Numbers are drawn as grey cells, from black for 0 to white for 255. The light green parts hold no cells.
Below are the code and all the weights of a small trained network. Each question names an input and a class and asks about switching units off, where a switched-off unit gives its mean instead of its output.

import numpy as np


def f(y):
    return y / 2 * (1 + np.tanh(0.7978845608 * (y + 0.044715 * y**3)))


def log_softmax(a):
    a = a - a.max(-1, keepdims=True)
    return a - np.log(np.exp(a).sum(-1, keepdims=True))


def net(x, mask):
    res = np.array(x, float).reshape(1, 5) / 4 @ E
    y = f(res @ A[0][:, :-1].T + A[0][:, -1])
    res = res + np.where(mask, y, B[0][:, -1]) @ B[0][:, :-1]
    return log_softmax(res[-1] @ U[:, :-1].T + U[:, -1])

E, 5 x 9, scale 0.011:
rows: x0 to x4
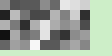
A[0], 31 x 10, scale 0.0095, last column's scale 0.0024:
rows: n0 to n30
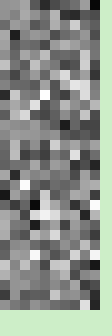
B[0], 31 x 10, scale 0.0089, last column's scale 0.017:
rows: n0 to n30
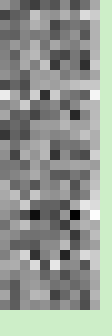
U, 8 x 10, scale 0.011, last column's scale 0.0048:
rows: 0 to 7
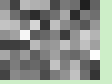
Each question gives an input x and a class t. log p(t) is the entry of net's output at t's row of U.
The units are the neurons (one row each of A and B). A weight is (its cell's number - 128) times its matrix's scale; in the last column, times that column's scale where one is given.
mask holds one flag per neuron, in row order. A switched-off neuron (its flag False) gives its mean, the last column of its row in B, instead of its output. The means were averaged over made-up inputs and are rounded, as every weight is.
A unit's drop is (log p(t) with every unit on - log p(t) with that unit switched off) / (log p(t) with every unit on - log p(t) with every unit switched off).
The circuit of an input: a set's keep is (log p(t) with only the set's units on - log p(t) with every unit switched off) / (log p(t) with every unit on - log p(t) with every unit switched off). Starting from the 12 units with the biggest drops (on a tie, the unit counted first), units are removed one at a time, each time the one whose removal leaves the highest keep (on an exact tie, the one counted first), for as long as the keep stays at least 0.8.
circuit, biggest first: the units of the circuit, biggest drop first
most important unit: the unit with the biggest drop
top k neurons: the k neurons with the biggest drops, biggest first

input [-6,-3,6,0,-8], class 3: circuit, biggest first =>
n20
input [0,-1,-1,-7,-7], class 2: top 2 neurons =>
n26, n25
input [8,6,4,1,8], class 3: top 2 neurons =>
n25, n10
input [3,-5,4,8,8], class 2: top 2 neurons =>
n9, n20
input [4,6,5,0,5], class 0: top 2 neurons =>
n15, n20
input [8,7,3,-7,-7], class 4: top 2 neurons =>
n8, n9
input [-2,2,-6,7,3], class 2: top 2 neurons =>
n9, n21
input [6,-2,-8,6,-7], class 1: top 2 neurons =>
n11, n24
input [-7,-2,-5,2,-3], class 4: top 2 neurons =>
n1, n21
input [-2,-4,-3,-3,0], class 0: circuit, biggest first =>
n9, n25
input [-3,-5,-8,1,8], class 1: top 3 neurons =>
n11, n0, n18
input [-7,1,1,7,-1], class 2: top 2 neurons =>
n9, n8
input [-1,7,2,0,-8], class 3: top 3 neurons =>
n20, n22, n6
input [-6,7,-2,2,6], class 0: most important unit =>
n15
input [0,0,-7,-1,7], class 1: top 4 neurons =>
n11, n0, n20, n18
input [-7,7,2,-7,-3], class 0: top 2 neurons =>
n9, n15
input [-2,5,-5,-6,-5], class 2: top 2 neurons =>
n26, n21
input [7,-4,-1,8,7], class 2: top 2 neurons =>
n9, n19
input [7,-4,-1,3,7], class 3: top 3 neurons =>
n25, n10, n1
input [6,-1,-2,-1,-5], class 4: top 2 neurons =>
n8, n25
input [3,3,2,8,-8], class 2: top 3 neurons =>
n9, n19, n25
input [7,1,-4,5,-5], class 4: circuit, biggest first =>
n8
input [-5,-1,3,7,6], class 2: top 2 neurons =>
n9, n20
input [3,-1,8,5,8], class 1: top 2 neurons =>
n21, n20
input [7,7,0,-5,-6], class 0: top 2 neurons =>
n15, n29
